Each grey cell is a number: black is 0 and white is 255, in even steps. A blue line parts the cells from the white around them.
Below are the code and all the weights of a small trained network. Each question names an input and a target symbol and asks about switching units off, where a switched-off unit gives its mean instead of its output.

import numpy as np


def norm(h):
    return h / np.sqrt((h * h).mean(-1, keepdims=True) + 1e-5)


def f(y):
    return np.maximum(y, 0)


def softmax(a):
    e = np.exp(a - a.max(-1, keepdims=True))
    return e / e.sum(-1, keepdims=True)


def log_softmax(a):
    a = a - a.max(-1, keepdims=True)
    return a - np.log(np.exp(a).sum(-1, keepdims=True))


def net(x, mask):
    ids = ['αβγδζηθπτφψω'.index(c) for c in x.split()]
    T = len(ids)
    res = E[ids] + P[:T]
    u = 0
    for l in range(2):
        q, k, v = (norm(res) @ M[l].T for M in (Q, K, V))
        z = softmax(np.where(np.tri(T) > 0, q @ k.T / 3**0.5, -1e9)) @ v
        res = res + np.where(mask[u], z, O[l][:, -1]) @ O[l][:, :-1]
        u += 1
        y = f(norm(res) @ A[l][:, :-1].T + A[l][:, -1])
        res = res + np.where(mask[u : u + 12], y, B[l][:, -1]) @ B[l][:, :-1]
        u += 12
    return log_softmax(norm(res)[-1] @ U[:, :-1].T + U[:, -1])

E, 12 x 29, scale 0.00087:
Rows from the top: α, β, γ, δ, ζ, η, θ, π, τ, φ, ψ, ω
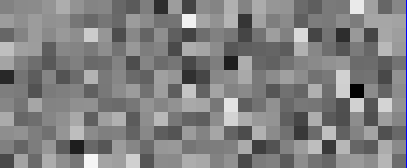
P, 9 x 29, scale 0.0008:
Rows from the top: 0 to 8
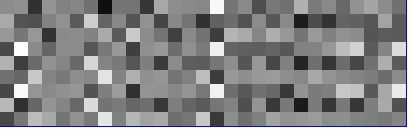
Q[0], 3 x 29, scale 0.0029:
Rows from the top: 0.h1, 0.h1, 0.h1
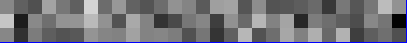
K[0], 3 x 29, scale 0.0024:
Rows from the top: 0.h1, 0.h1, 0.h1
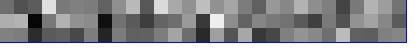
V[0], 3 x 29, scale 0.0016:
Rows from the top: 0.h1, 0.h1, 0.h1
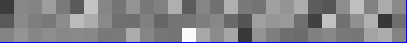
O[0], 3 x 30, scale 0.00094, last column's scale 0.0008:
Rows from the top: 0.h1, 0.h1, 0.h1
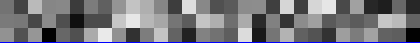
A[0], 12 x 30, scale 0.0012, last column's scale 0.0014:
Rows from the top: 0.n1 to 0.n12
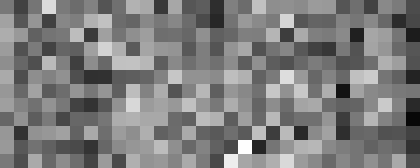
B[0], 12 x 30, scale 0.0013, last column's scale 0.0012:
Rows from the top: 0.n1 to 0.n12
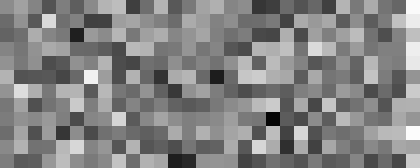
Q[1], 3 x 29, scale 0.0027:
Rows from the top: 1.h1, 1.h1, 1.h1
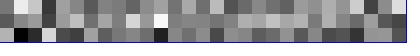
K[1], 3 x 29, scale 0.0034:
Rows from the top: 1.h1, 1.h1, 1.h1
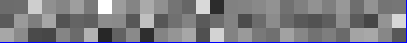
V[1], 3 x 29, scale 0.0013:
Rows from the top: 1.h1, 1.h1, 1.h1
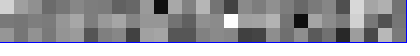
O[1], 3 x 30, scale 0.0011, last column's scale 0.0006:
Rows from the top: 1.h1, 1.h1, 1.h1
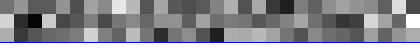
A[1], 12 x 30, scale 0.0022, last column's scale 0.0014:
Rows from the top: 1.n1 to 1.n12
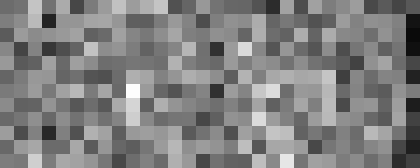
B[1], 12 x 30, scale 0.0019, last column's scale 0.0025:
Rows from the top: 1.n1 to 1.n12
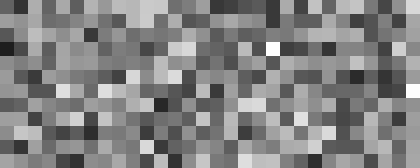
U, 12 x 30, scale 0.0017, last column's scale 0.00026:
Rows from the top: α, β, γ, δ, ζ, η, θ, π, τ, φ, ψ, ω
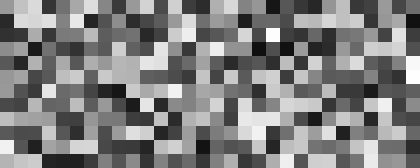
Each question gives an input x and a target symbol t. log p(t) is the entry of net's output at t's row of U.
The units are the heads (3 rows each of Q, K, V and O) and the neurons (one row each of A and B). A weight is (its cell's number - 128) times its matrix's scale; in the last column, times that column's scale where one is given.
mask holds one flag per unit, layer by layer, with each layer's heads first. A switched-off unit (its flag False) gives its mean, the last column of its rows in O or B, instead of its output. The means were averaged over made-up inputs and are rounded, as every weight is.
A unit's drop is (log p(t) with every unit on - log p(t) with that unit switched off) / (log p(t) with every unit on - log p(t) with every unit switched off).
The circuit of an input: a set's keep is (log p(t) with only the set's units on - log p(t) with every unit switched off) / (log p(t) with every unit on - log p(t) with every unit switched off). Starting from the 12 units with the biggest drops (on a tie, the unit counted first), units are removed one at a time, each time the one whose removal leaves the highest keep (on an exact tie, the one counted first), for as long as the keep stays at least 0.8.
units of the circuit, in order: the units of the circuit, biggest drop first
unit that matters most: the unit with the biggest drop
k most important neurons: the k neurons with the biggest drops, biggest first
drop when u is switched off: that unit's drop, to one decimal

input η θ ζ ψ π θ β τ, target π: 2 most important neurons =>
(1.n11, 0.n10)
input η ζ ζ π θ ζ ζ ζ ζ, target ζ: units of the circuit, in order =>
(0.n3, 1.n1)
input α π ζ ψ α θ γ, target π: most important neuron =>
(1.n11)
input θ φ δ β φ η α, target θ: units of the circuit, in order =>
(1.h1, 0.h1, 1.n6)
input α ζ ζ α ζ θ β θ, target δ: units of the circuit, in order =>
(1.h1, 0.n6, 0.n10, 1.n7)
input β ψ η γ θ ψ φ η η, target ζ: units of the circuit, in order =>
(1.n1, 0.h1, 0.n12)
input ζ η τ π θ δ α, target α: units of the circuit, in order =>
(0.h1, 1.n2, 1.h1)
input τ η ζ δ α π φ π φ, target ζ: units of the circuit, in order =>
(0.h1, 0.n9, 1.n1)
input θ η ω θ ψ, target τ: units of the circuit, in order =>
(1.n12, 1.h1, 0.n4)
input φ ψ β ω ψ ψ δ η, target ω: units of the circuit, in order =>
(0.h1, 1.n10, 0.n4)
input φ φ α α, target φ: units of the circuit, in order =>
(1.h1, 1.n8, 0.h1)
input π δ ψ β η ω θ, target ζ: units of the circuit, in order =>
(0.h1, 1.n1)
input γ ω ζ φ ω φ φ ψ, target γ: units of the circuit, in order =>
(1.n4, 1.h1)
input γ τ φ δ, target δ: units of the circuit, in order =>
(0.h1, 1.h1)
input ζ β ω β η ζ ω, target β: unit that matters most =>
1.n3
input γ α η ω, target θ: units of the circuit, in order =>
(1.h1, 0.h1, 1.n6)
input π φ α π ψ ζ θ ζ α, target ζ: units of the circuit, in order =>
(1.n1, 0.n12, 0.n10)
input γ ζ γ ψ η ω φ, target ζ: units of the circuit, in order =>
(0.h1, 1.n1)
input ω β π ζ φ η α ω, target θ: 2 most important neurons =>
(0.n10, 0.n2)
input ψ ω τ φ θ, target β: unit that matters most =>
0.h1
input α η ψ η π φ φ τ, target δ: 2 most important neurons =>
(0.n10, 0.n6)
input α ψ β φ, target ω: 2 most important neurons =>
(1.n10, 0.n12)
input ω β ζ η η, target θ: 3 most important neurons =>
(0.n2, 0.n10, 1.n6)
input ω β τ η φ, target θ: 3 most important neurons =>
(0.n10, 1.n6, 0.n2)
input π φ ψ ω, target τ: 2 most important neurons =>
(1.n12, 0.n12)
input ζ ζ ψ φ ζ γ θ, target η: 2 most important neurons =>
(1.n9, 0.n1)
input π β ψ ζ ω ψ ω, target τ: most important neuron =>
(1.n12)
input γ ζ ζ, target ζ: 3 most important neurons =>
(0.n3, 1.n1, 0.n1)
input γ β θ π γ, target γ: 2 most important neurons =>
(1.n4, 0.n1)
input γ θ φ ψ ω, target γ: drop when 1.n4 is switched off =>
0.4
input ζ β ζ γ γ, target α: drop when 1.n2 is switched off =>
0.3
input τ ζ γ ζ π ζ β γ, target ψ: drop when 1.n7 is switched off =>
0.1
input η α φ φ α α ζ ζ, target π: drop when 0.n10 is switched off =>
0.3
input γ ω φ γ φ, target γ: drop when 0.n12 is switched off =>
0.0
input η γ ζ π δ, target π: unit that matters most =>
1.h1
